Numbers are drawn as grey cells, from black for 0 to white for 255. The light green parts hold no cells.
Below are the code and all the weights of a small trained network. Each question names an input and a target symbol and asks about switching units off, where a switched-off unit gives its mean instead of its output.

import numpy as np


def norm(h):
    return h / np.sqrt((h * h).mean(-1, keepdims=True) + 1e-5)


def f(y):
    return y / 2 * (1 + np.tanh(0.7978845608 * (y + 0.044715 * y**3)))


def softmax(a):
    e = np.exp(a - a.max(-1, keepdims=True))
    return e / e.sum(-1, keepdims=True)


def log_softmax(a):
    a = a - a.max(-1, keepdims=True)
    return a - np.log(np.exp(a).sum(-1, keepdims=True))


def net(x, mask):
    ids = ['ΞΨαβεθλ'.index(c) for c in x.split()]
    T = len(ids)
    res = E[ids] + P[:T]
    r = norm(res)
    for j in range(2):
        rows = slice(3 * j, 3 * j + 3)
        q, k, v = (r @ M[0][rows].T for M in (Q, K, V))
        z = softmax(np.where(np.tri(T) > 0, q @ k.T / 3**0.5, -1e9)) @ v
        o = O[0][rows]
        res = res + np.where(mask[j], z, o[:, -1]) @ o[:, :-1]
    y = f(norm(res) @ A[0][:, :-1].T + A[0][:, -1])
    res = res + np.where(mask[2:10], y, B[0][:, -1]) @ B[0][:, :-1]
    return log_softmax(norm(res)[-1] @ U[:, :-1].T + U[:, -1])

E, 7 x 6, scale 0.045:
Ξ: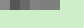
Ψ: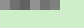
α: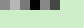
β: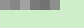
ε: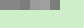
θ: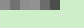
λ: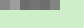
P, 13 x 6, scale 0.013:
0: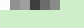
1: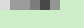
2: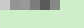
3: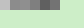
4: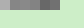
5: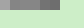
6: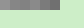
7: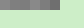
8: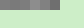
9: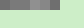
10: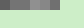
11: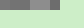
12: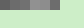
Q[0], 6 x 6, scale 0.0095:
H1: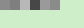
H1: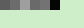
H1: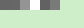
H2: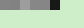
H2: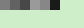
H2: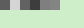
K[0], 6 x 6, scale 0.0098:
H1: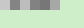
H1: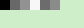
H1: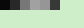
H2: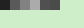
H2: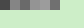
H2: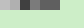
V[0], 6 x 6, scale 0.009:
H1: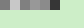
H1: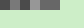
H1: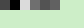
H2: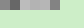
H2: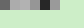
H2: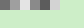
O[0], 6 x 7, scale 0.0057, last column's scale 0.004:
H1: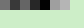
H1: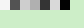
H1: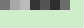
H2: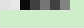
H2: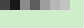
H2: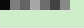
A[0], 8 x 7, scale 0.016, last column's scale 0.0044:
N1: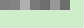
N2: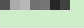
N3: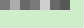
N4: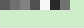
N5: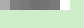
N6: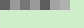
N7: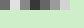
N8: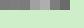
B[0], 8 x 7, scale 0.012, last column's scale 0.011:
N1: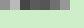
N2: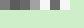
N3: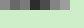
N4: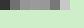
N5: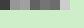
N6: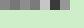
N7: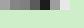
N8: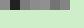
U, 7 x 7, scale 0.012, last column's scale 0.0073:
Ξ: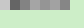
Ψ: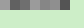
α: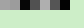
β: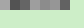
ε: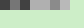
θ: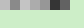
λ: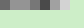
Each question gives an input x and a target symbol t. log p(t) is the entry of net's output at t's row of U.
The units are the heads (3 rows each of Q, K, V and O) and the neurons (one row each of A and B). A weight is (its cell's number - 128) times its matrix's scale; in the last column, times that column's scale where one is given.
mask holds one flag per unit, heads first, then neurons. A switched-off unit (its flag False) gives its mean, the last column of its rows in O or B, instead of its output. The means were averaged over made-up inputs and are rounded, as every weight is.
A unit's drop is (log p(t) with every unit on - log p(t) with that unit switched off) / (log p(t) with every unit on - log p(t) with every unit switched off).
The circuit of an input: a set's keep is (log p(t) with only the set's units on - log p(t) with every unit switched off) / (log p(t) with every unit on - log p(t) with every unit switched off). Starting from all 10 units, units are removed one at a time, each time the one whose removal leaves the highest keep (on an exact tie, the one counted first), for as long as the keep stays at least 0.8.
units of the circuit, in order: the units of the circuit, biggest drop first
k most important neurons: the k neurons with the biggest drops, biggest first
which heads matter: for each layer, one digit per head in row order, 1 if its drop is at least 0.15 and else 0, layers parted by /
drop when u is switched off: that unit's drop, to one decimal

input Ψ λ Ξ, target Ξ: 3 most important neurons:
(N4 N2 N7)
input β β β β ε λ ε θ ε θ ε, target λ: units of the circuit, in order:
(N2 H1)
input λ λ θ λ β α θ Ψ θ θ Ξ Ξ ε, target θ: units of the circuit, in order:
(H1 H2)
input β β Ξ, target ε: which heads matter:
10
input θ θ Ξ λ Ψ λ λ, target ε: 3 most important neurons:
(N7 N6 N3)
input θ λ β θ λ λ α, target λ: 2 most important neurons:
(N7 N4)
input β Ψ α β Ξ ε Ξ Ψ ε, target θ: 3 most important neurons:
(N7 N2 N1)
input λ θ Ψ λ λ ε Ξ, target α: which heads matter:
01
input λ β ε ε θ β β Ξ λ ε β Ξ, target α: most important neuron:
(N4)
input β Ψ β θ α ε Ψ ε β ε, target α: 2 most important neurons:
(N3 N7)
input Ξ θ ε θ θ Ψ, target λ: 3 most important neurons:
(N2 N5 N6)
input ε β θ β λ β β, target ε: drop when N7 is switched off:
0.0
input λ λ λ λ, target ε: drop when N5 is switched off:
-0.1
